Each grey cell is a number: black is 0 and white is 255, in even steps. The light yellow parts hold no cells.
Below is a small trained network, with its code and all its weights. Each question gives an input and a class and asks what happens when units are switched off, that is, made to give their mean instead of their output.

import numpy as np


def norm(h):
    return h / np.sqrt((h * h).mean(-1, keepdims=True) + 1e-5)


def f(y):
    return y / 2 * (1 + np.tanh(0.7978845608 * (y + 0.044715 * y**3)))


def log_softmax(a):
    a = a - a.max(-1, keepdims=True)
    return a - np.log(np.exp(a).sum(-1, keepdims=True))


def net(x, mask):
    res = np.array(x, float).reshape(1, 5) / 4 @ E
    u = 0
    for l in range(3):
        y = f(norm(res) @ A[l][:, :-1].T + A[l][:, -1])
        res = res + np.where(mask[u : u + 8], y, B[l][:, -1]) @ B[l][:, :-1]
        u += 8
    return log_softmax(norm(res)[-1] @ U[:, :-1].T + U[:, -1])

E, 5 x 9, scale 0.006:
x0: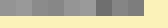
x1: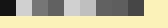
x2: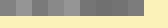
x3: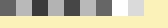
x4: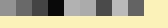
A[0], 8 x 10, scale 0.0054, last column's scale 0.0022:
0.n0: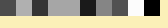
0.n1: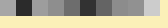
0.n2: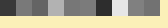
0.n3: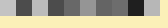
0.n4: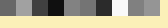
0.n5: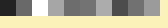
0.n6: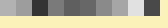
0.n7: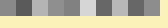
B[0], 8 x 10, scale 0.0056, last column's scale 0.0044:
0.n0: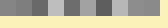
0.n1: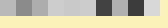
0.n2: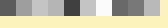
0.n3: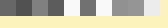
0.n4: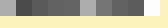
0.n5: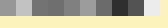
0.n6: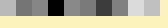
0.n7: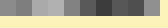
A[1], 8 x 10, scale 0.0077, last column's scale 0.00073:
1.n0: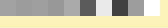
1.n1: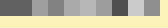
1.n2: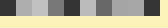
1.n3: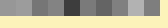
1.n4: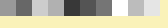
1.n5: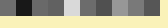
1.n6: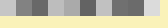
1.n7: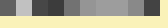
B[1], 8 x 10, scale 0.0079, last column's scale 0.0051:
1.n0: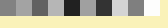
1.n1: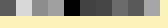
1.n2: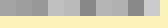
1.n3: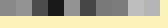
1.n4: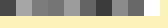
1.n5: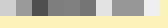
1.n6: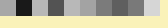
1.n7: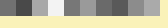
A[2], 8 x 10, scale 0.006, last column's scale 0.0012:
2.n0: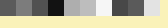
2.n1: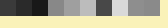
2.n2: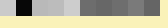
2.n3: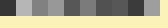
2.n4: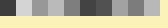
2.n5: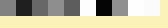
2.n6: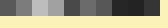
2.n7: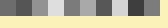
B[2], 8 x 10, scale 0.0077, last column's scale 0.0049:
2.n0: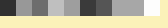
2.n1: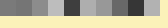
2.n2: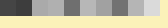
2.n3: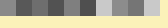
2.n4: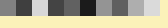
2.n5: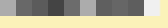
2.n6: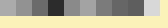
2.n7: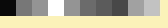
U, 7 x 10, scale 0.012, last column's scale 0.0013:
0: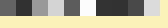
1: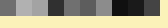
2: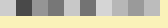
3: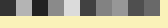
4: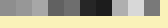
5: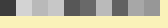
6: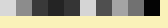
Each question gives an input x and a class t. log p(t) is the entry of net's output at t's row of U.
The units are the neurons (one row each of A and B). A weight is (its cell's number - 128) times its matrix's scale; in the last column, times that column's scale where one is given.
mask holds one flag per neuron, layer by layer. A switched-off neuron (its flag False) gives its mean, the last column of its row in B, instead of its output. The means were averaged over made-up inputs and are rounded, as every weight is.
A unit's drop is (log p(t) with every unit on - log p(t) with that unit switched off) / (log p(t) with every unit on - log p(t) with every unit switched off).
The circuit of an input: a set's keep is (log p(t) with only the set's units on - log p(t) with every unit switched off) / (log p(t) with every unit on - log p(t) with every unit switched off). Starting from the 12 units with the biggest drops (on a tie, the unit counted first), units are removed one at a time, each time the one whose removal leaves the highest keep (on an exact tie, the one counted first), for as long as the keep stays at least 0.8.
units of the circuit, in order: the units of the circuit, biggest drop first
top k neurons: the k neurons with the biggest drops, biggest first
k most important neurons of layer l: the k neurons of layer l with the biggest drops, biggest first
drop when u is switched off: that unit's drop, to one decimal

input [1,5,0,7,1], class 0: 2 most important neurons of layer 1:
1.n7, 1.n5
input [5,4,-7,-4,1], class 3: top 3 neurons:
0.n2, 2.n0, 1.n5
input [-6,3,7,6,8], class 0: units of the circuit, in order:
1.n7
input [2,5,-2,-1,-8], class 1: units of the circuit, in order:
0.n5, 2.n6
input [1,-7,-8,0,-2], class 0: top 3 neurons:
0.n1, 1.n6, 2.n2
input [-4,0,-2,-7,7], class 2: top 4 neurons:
1.n5, 1.n4, 2.n7, 0.n5
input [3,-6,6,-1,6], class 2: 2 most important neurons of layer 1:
1.n0, 1.n5
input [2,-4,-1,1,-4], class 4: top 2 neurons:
1.n4, 0.n3
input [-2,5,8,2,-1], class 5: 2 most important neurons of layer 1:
1.n6, 1.n2
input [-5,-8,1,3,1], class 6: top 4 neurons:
0.n6, 2.n0, 2.n5, 1.n1
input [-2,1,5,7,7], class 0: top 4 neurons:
1.n7, 0.n2, 2.n1, 1.n5
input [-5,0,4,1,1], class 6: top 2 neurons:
0.n4, 0.n6
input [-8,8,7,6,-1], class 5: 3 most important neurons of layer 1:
1.n2, 1.n6, 1.n0
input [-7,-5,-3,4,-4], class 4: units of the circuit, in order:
1.n4
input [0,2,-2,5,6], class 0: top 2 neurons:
1.n7, 0.n2
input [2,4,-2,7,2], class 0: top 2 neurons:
0.n4, 1.n7
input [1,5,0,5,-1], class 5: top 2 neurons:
0.n2, 1.n2
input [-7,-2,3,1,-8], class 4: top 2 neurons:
0.n3, 0.n4
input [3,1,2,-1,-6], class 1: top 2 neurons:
0.n5, 0.n3
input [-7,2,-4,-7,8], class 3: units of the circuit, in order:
2.n0
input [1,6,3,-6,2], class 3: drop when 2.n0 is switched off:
0.4
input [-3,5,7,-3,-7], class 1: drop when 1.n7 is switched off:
0.0
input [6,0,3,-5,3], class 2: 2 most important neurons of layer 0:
0.n5, 0.n2
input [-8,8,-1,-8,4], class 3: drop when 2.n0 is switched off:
0.4
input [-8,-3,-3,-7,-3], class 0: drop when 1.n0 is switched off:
0.1
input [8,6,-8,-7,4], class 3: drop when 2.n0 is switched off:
0.3
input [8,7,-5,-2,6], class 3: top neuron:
2.n0
